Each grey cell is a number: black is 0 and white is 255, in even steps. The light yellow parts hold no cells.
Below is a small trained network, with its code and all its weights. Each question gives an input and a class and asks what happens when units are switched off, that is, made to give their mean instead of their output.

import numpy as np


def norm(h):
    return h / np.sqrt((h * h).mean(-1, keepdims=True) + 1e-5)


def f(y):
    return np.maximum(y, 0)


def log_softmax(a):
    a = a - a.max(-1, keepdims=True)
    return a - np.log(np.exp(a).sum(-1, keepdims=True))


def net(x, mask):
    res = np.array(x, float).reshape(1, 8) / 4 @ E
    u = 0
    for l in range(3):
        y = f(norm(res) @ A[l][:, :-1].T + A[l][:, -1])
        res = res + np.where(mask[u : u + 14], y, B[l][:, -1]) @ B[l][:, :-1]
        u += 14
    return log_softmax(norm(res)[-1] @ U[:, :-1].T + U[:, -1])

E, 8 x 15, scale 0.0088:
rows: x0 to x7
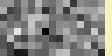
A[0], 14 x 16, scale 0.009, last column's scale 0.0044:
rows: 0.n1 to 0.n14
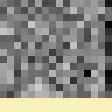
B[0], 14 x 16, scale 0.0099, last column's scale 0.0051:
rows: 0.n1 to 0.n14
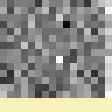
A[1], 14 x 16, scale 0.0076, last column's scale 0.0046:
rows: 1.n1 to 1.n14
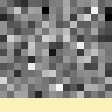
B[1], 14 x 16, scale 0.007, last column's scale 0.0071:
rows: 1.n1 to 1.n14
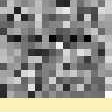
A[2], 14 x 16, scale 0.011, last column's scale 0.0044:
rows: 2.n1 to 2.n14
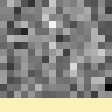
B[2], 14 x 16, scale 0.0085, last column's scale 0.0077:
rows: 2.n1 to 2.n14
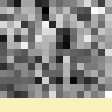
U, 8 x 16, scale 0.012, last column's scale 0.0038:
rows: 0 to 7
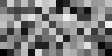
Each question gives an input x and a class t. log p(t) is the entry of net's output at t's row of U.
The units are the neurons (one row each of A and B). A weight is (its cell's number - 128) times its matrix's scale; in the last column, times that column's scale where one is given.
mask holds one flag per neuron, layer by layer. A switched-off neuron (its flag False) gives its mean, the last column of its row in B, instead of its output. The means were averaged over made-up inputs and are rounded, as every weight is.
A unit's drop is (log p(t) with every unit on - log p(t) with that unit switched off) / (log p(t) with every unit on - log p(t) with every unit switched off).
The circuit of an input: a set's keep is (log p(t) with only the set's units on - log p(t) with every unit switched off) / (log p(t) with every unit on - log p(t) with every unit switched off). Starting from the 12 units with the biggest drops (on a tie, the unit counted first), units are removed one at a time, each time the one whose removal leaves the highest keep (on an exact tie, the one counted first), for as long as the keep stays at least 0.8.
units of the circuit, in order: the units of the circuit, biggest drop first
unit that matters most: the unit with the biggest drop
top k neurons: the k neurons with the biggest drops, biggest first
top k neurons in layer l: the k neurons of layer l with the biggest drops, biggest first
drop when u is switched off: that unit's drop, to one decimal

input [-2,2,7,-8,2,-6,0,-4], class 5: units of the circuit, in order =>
1.n13
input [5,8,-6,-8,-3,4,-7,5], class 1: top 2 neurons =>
0.n1, 2.n12
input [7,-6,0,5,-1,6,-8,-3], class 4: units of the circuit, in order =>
0.n5, 0.n11
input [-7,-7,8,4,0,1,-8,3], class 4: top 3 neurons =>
0.n11, 0.n5, 2.n14
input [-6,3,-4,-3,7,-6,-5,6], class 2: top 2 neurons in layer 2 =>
2.n6, 2.n4
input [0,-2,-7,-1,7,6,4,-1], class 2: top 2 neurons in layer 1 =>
1.n2, 1.n8
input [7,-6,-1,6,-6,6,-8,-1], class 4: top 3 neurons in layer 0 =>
0.n5, 0.n11, 0.n7
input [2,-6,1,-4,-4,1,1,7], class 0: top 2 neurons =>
2.n5, 2.n7
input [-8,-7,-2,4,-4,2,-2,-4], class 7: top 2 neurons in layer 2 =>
2.n10, 2.n3
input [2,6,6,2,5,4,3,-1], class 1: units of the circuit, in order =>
0.n1, 2.n12
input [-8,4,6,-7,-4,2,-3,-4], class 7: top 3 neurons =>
0.n7, 0.n2, 2.n10
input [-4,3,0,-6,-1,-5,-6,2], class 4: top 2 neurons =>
0.n11, 2.n14
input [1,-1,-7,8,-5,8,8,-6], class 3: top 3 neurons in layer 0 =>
0.n2, 0.n11, 0.n5
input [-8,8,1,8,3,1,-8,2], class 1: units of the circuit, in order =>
2.n12
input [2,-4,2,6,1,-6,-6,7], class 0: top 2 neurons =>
2.n5, 0.n6
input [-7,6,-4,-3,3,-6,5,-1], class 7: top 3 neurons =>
0.n7, 1.n14, 2.n10
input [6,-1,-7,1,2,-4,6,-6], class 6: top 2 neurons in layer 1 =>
1.n1, 1.n14
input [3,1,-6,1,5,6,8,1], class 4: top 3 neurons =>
1.n3, 0.n14, 2.n4
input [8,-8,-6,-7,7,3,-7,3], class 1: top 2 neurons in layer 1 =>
1.n6, 1.n9
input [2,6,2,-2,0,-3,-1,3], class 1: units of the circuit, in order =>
0.n1
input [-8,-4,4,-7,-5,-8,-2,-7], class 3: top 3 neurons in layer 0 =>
0.n14, 0.n12, 0.n10
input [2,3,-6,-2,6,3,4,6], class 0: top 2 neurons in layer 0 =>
0.n14, 0.n13
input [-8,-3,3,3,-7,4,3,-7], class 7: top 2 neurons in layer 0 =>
0.n7, 0.n2
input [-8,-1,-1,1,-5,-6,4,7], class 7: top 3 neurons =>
2.n10, 0.n7, 2.n3
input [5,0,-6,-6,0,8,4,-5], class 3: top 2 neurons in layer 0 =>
0.n2, 0.n9
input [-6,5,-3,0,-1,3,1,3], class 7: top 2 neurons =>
0.n7, 1.n14
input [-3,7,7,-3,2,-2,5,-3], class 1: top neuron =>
0.n1
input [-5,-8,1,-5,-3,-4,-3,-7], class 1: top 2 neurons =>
1.n6, 1.n1
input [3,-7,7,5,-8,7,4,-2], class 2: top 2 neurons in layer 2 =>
2.n3, 2.n2
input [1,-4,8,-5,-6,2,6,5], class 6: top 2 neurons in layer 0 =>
0.n11, 0.n5
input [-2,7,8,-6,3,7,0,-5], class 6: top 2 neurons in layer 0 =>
0.n13, 0.n2
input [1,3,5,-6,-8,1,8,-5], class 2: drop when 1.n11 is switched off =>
0.2
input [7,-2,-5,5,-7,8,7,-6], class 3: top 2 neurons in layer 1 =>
1.n2, 1.n9
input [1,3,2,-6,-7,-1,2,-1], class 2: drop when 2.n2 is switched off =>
0.1
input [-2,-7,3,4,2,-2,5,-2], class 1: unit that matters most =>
1.n6
